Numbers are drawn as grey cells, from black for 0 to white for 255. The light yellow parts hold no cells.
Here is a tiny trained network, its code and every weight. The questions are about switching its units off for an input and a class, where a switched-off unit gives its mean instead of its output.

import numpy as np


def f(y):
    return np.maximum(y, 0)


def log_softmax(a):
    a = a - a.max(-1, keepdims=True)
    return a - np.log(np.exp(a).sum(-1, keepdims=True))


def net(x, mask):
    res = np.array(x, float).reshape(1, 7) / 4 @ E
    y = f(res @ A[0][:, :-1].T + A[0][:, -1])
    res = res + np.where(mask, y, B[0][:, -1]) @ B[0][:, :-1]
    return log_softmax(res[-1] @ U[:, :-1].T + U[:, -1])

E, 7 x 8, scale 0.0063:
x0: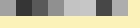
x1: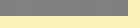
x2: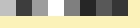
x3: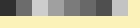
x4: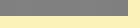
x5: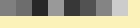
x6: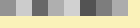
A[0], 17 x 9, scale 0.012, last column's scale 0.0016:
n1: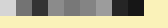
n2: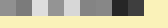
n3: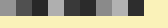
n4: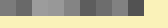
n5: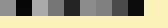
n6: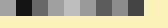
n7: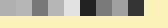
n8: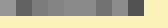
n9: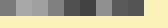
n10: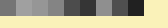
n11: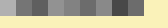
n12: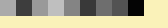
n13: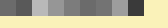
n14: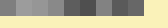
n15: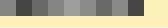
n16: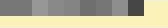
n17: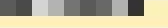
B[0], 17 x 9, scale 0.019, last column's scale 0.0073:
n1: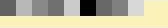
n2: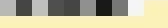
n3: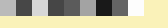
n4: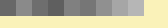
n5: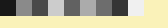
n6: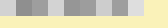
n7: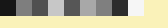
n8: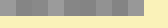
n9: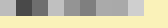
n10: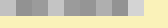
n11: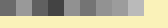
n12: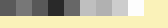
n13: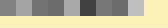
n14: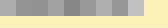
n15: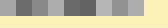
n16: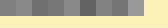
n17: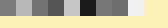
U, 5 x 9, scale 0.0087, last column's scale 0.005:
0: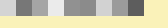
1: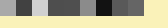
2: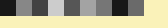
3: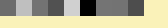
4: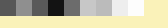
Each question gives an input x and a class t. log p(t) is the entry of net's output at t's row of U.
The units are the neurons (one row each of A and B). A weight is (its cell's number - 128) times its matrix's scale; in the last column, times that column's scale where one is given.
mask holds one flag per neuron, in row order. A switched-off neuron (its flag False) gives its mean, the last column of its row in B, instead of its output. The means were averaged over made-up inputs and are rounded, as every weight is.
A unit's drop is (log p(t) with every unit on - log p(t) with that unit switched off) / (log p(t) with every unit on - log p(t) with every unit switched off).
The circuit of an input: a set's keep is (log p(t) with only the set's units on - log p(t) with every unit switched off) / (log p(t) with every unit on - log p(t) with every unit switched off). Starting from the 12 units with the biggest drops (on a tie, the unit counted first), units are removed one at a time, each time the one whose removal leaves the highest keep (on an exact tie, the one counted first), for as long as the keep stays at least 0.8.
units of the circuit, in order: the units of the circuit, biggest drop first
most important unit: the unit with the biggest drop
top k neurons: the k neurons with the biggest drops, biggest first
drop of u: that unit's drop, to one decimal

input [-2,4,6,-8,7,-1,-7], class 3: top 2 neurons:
(n1, n7)
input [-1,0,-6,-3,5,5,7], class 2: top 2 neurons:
(n12, n2)
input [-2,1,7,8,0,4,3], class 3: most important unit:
n17
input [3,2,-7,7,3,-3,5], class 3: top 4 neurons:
(n12, n5, n3, n2)
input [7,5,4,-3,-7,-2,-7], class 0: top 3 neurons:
(n6, n7, n15)
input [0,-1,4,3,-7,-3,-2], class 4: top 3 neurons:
(n12, n3, n1)
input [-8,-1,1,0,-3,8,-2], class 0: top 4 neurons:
(n10, n9, n2, n14)
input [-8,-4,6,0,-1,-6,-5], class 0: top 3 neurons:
(n10, n9, n14)
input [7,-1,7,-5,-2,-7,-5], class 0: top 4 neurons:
(n6, n3, n15, n8)
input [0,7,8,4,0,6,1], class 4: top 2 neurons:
(n12, n2)
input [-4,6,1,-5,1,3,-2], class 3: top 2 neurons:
(n1, n6)
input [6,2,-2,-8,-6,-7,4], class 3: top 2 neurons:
(n1, n3)
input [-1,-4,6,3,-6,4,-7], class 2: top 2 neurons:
(n5, n2)
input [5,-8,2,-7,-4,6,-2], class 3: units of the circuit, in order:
(n1)
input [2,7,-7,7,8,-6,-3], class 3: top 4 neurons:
(n3, n12, n2, n7)
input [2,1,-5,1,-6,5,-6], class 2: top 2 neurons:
(n2, n12)
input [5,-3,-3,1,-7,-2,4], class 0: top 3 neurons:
(n5, n12, n6)
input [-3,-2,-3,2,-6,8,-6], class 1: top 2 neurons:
(n3, n7)
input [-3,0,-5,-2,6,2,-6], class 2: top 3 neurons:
(n12, n3, n2)
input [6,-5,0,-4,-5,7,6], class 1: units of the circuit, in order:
(n3)
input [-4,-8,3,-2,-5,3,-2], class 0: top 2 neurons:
(n2, n10)
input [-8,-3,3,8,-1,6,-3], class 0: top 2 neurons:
(n10, n9)
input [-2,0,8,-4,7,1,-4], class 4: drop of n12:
1.5
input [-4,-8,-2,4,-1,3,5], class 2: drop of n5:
-0.1
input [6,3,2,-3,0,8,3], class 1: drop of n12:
0.0
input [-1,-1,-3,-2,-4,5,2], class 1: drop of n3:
0.1
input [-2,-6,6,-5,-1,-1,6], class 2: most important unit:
n7
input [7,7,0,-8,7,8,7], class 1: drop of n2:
-0.1
